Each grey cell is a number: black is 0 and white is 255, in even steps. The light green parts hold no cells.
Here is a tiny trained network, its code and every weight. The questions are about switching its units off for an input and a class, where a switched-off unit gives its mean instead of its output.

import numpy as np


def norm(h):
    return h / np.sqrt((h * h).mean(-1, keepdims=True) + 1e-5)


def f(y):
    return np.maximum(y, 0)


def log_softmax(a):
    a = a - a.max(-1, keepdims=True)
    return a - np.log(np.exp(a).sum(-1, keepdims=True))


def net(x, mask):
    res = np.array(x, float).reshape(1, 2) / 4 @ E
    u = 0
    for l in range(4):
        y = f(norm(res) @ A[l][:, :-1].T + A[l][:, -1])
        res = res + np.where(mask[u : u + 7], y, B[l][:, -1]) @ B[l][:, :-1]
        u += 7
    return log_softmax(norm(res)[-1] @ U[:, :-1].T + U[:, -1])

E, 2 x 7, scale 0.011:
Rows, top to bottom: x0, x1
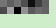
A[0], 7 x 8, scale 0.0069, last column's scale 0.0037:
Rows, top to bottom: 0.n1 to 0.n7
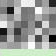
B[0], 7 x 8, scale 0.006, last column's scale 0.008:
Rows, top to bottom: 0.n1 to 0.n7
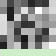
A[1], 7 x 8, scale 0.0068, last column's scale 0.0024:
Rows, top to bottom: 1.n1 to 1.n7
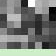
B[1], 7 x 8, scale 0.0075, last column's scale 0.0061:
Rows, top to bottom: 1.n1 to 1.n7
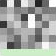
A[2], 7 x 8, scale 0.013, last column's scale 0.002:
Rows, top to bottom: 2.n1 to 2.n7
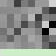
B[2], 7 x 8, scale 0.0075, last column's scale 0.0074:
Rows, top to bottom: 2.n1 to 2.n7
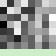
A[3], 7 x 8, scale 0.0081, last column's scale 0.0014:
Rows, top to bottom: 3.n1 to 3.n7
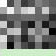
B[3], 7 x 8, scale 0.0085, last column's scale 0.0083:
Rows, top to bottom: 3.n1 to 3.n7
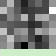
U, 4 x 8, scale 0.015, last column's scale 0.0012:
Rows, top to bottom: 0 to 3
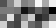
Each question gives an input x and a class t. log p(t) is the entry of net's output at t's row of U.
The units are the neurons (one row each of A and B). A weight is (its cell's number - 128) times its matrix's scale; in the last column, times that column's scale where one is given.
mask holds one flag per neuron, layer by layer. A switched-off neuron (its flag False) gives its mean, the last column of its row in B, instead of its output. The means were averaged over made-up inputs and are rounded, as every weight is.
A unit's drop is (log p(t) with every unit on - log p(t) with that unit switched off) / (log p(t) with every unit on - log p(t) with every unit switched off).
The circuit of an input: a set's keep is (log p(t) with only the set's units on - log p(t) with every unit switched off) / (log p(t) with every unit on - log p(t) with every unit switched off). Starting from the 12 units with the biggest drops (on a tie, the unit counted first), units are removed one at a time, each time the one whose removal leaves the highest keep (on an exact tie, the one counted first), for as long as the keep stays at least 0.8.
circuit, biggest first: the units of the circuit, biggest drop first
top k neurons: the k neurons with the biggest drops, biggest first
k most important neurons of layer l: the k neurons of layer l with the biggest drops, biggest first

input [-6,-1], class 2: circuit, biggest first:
[1.n1]
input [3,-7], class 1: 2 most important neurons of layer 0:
[0.n7 0.n4]
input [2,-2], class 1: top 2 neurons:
[0.n7 1.n1]
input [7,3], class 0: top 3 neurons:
[1.n1 2.n4 0.n5]
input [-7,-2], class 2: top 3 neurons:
[1.n1 0.n7 2.n5]
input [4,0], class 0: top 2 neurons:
[1.n1 0.n5]
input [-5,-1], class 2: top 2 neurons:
[1.n1 0.n7]
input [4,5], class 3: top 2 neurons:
[0.n7 1.n7]
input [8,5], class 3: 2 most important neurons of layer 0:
[0.n7 0.n3]
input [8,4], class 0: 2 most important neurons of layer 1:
[1.n1 1.n4]
